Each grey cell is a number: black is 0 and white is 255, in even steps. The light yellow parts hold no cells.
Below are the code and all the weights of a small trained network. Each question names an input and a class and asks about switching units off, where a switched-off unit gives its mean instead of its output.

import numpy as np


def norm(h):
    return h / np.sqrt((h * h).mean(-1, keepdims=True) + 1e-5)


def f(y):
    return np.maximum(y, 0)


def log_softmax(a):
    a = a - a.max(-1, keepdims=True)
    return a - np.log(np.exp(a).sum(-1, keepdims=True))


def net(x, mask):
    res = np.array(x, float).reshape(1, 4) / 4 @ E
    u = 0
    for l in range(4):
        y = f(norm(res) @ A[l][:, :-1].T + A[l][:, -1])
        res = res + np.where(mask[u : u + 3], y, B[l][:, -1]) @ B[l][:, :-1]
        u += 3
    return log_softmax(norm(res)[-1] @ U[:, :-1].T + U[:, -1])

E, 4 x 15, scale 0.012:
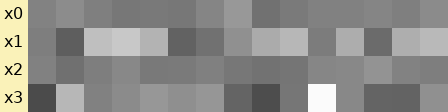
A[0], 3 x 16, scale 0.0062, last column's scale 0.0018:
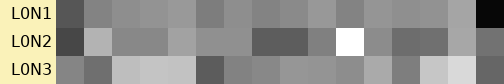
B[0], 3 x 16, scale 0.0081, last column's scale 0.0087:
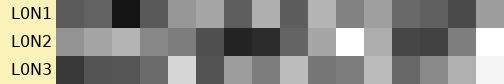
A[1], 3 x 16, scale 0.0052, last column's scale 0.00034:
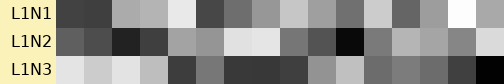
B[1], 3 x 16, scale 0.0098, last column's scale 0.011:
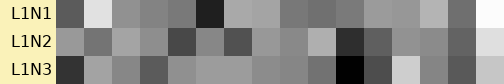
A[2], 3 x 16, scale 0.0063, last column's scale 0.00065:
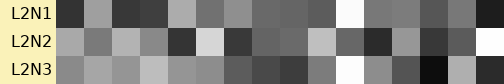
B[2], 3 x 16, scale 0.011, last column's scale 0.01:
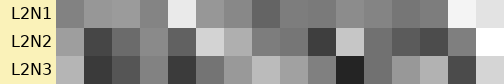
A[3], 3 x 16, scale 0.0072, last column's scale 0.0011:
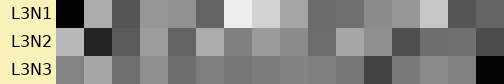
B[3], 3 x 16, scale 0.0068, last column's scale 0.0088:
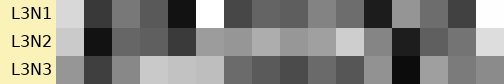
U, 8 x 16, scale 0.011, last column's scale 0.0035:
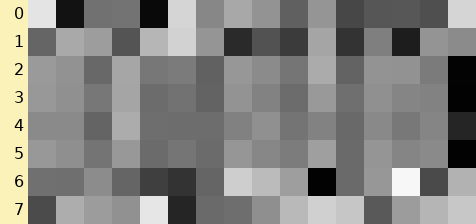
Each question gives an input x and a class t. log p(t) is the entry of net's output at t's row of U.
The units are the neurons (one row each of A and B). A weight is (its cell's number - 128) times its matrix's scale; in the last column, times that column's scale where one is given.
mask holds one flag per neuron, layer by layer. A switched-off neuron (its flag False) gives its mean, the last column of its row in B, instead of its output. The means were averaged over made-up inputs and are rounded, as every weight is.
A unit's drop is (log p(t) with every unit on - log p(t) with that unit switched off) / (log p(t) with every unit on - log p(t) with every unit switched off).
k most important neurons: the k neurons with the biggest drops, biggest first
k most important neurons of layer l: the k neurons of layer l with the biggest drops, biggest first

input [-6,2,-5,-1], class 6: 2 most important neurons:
[L0N2 L2N2]
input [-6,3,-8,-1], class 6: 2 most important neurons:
[L0N2 L2N2]
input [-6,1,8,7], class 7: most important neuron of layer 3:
[L3N1]
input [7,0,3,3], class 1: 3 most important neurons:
[L1N3 L0N3 L1N2]
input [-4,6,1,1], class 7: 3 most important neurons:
[L2N3 L1N2 L0N3]
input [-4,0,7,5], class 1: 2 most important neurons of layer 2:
[L2N1 L2N3]
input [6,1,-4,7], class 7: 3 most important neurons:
[L2N1 L0N2 L2N2]
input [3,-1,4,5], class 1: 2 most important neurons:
[L1N3 L0N3]
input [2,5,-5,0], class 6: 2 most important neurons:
[L0N2 L3N1]
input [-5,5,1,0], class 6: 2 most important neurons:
[L0N2 L3N1]
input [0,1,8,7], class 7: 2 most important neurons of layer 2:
[L2N1 L2N2]
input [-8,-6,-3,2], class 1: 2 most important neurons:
[L1N3 L1N2]
